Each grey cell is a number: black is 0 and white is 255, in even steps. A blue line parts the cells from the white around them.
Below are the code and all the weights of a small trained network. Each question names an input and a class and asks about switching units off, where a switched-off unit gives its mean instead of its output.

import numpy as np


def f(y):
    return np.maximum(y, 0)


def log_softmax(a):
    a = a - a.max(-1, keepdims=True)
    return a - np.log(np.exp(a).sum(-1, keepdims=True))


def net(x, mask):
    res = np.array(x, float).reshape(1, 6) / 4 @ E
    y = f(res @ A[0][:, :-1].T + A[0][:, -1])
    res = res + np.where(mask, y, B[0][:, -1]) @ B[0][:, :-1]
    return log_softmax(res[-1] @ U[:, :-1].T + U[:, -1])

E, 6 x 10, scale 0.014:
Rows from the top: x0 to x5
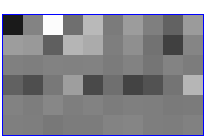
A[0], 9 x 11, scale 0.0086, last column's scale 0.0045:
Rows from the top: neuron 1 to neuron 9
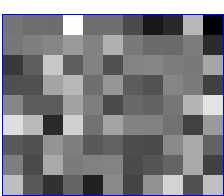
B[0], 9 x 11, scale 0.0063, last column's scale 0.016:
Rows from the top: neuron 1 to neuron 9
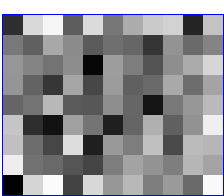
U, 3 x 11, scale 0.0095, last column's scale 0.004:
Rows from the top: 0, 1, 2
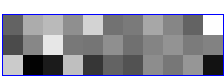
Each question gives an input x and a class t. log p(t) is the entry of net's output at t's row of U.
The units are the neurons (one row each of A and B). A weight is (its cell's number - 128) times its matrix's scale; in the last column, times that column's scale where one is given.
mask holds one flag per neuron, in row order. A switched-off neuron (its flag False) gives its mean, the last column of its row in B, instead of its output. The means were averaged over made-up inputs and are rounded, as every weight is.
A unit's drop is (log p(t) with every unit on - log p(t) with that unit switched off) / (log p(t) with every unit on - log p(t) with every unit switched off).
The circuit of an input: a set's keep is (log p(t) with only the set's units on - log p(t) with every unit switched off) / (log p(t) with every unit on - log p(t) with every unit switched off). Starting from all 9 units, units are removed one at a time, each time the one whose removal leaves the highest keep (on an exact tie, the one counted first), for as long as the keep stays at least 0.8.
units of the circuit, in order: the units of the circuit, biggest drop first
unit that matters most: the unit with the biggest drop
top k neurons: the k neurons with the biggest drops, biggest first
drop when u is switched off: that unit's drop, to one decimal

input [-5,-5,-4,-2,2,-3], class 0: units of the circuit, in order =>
neuron 9; neuron 3
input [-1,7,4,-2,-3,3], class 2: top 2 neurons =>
neuron 9; neuron 6
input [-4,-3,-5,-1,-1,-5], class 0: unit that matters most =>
neuron 9
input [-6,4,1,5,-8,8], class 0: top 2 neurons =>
neuron 9; neuron 1
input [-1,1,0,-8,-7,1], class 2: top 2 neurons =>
neuron 9; neuron 1
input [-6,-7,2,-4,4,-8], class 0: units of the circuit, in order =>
neuron 9; neuron 3
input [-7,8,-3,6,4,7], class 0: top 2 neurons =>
neuron 1; neuron 9
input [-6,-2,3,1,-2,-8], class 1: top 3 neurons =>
neuron 9; neuron 1; neuron 5
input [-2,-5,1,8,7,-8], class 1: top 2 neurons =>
neuron 9; neuron 6
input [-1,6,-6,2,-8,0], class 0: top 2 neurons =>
neuron 1; neuron 3
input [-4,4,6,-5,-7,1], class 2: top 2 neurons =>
neuron 6; neuron 1
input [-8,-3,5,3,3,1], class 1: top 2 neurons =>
neuron 9; neuron 5
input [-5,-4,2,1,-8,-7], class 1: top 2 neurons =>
neuron 9; neuron 1
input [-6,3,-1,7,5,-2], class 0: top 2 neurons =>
neuron 1; neuron 9
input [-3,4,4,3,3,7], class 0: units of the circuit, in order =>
neuron 1
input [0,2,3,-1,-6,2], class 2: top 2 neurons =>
neuron 9; neuron 1
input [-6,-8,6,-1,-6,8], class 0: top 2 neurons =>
neuron 9; neuron 3
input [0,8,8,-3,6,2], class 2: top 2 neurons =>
neuron 9; neuron 6
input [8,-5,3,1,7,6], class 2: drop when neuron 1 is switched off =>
0.2
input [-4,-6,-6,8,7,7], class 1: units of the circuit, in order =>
neuron 9
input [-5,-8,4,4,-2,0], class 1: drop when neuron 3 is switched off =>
0.0
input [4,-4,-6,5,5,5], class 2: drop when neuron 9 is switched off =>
0.1
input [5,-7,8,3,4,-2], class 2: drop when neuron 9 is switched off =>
0.1
